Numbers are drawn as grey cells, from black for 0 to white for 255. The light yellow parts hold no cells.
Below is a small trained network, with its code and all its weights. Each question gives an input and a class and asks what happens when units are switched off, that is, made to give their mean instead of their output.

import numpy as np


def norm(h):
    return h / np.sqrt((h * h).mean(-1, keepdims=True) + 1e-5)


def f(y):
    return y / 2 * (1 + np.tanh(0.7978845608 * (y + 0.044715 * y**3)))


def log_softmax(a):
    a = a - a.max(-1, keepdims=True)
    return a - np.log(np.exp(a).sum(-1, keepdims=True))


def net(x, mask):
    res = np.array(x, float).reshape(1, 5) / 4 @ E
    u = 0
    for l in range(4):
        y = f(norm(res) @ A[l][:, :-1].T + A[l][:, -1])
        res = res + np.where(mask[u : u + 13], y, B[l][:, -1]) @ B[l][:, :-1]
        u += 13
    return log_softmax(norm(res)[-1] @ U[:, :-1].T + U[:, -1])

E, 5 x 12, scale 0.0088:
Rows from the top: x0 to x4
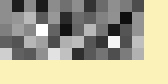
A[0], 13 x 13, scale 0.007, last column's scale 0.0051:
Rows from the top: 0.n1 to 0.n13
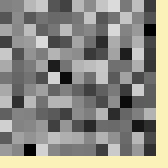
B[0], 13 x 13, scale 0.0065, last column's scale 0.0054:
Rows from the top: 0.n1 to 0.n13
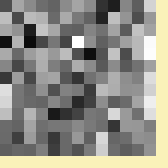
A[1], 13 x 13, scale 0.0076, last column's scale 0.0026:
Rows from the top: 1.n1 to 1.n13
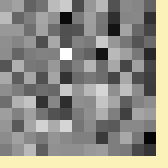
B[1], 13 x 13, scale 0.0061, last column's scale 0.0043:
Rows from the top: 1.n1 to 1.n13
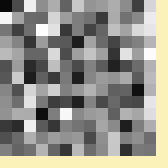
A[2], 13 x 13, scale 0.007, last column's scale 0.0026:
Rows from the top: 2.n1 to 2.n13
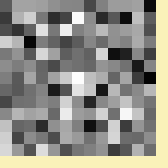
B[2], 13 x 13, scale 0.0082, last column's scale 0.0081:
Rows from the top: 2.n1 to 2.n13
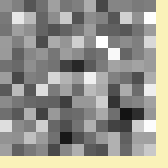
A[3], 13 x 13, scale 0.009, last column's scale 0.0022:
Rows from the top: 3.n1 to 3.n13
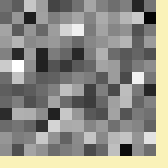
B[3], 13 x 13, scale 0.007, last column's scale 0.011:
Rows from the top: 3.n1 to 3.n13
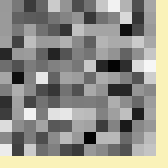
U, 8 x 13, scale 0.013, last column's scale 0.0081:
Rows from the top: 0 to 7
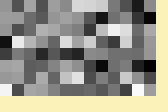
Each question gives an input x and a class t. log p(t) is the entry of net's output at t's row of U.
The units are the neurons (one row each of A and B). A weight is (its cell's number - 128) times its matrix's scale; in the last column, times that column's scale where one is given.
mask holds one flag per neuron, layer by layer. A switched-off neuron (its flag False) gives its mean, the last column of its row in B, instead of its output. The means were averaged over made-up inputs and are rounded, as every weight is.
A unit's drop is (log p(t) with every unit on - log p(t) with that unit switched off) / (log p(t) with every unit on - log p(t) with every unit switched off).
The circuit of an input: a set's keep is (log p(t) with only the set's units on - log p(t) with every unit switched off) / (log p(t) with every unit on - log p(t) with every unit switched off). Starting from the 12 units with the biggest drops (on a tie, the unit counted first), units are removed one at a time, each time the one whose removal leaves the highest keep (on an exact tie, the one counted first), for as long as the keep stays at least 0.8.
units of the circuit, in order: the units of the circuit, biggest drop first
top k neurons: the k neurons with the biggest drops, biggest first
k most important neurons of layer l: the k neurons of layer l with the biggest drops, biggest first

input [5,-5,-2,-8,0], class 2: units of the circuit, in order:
[3.n6, 1.n3]
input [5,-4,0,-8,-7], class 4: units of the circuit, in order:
[2.n6]
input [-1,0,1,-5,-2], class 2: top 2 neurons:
[2.n11, 0.n7]
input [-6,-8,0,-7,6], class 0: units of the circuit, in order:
[1.n1, 2.n10]
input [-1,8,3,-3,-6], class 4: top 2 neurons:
[1.n9, 0.n10]
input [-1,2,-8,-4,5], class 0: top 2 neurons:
[1.n1, 0.n10]
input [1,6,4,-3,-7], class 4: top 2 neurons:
[0.n10, 1.n9]
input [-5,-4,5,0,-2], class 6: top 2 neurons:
[1.n3, 3.n12]
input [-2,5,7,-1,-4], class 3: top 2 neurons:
[2.n2, 0.n9]
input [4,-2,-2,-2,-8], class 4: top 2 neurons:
[2.n6, 1.n9]
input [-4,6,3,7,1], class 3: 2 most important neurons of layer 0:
[0.n4, 0.n1]
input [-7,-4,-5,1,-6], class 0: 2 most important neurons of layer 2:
[2.n7, 2.n10]
